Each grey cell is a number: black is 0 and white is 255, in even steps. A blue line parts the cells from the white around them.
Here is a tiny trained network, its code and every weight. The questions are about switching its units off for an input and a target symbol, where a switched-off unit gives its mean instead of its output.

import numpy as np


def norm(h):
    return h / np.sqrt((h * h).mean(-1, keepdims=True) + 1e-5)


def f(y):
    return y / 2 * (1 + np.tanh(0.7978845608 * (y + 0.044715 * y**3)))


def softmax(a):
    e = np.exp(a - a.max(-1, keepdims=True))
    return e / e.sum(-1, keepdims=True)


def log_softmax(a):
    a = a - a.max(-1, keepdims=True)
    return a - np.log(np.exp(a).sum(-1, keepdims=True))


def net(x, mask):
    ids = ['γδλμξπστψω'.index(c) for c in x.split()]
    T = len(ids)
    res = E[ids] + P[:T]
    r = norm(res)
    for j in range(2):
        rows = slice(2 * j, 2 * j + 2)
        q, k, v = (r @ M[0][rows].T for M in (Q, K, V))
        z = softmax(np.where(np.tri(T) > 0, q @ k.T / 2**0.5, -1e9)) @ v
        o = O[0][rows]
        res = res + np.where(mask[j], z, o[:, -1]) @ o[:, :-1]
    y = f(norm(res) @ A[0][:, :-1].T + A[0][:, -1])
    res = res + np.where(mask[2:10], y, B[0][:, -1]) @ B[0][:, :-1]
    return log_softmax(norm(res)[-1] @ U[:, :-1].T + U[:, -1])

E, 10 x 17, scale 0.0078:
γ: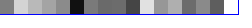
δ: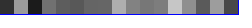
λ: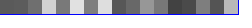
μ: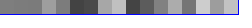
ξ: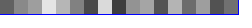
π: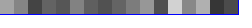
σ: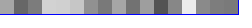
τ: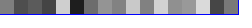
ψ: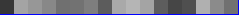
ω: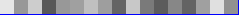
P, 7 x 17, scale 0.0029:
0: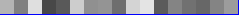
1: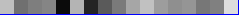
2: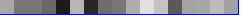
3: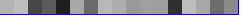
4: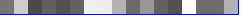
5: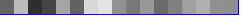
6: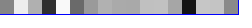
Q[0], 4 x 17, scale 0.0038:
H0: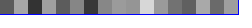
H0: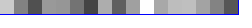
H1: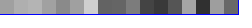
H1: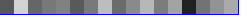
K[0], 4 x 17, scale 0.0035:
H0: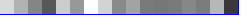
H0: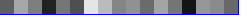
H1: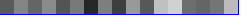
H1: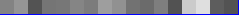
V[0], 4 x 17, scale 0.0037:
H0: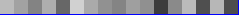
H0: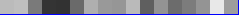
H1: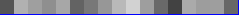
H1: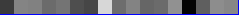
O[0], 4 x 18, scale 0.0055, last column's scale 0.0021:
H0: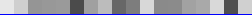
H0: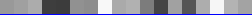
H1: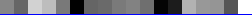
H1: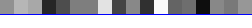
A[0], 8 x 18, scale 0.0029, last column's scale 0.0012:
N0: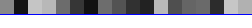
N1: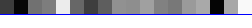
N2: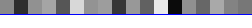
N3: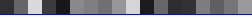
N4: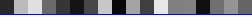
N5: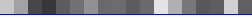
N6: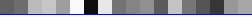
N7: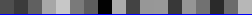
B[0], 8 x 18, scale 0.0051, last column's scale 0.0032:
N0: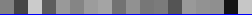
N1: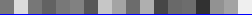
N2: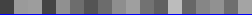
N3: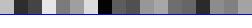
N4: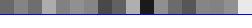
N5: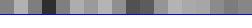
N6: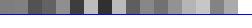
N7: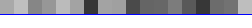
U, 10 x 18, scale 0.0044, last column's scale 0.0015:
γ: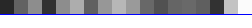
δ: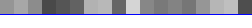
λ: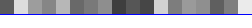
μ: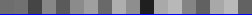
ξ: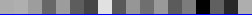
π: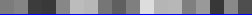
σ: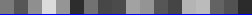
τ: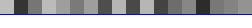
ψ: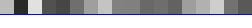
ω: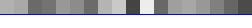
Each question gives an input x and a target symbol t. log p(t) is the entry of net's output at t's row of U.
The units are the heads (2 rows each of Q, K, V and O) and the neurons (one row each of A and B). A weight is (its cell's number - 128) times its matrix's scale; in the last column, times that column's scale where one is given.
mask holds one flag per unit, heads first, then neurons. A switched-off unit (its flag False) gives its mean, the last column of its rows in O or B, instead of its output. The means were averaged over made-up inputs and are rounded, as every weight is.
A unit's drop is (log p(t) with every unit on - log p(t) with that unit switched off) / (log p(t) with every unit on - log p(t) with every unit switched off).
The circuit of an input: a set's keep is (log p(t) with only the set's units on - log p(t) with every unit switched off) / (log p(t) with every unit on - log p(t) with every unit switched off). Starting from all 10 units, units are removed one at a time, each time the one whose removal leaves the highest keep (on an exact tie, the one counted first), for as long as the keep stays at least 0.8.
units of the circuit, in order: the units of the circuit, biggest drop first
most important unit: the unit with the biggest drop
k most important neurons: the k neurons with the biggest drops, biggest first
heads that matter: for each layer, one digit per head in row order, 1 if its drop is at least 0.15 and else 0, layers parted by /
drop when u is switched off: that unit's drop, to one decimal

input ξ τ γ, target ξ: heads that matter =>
10
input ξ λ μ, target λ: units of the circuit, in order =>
[H1, H0]
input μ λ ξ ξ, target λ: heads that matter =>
01
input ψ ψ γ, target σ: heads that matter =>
01
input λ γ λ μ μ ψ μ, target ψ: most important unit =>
N0
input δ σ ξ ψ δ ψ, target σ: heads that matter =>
01
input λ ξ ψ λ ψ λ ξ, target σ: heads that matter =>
01
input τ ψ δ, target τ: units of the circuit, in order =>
[N3, H0, H1]
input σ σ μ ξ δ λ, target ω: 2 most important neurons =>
[N4, N3]
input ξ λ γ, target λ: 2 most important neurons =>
[N4, N5]
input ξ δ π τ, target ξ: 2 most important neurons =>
[N1, N6]
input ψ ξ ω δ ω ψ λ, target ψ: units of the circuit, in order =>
[H0, H1]
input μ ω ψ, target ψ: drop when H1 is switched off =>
0.1
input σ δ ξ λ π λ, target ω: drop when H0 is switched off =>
0.4
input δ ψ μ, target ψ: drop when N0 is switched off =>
0.2
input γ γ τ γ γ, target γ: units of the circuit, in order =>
[H0]
